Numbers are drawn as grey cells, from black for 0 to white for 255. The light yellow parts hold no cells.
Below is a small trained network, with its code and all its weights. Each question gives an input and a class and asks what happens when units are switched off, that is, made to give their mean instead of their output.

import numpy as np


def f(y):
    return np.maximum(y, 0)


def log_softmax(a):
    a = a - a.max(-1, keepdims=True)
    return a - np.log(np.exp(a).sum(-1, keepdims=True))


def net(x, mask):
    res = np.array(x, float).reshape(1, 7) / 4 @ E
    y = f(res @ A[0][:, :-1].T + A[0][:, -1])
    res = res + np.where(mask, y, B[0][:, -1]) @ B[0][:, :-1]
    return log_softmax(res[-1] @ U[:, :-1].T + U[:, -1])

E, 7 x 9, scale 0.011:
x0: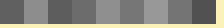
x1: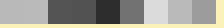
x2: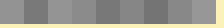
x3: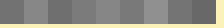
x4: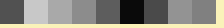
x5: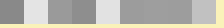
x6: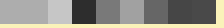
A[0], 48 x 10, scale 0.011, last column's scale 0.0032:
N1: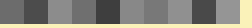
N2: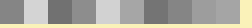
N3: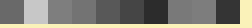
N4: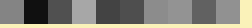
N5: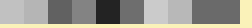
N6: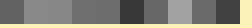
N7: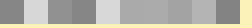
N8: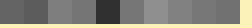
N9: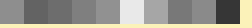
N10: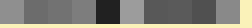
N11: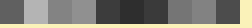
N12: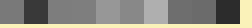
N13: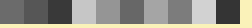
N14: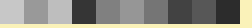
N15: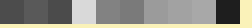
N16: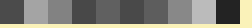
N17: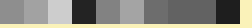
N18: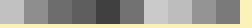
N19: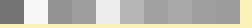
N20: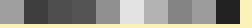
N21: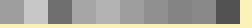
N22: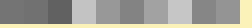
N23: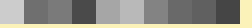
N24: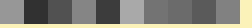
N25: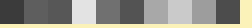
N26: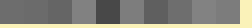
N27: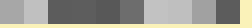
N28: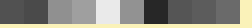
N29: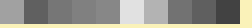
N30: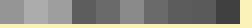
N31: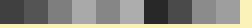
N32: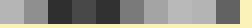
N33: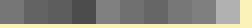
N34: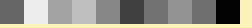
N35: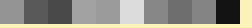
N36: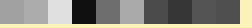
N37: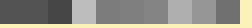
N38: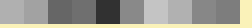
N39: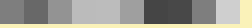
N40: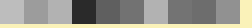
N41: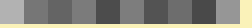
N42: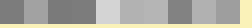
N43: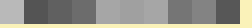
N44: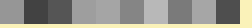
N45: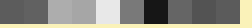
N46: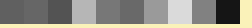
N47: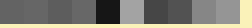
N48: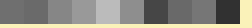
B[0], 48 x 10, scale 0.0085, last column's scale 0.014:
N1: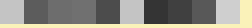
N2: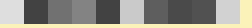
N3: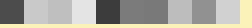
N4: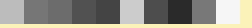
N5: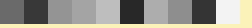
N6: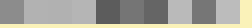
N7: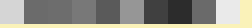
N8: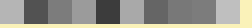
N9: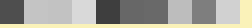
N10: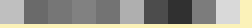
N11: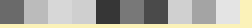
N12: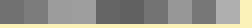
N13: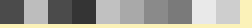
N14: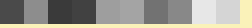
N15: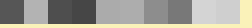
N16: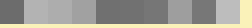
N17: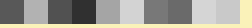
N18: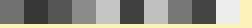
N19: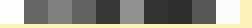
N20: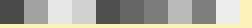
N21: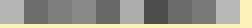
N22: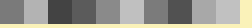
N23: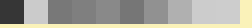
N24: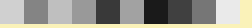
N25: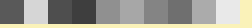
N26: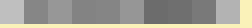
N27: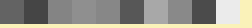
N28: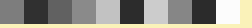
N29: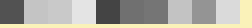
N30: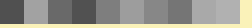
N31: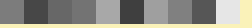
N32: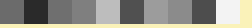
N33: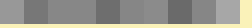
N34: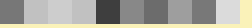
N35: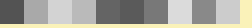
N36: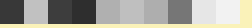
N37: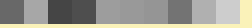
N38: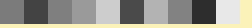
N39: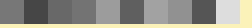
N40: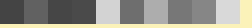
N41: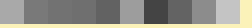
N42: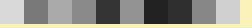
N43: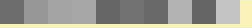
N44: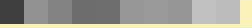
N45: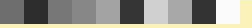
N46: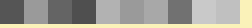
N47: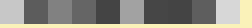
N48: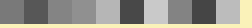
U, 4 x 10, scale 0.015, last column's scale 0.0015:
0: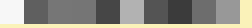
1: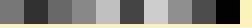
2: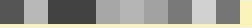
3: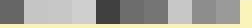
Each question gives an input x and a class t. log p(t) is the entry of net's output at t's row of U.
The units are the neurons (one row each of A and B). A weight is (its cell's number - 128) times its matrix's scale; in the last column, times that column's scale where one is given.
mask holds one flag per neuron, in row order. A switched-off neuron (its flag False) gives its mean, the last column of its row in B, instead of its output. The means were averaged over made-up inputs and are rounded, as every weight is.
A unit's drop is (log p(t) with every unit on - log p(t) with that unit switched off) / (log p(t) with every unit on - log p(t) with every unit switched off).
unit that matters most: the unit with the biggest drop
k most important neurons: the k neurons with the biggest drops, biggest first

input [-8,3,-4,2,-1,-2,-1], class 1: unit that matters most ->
N19
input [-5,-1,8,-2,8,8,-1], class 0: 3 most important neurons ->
[N19 N7 N2]
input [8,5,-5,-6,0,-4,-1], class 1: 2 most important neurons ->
[N5 N19]
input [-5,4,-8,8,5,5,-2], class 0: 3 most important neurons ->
[N19 N7 N20]
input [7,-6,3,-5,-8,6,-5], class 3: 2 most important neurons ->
[N35 N9]
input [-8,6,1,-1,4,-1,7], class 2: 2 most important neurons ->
[N36 N17]
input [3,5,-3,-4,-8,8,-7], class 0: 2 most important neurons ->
[N19 N7]
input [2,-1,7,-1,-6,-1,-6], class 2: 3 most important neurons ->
[N13 N15 N37]
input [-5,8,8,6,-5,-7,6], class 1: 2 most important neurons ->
[N5 N18]
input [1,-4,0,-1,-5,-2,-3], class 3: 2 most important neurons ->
[N35 N18]
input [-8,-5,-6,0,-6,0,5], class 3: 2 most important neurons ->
[N29 N9]
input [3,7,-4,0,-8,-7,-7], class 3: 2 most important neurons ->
[N20 N29]
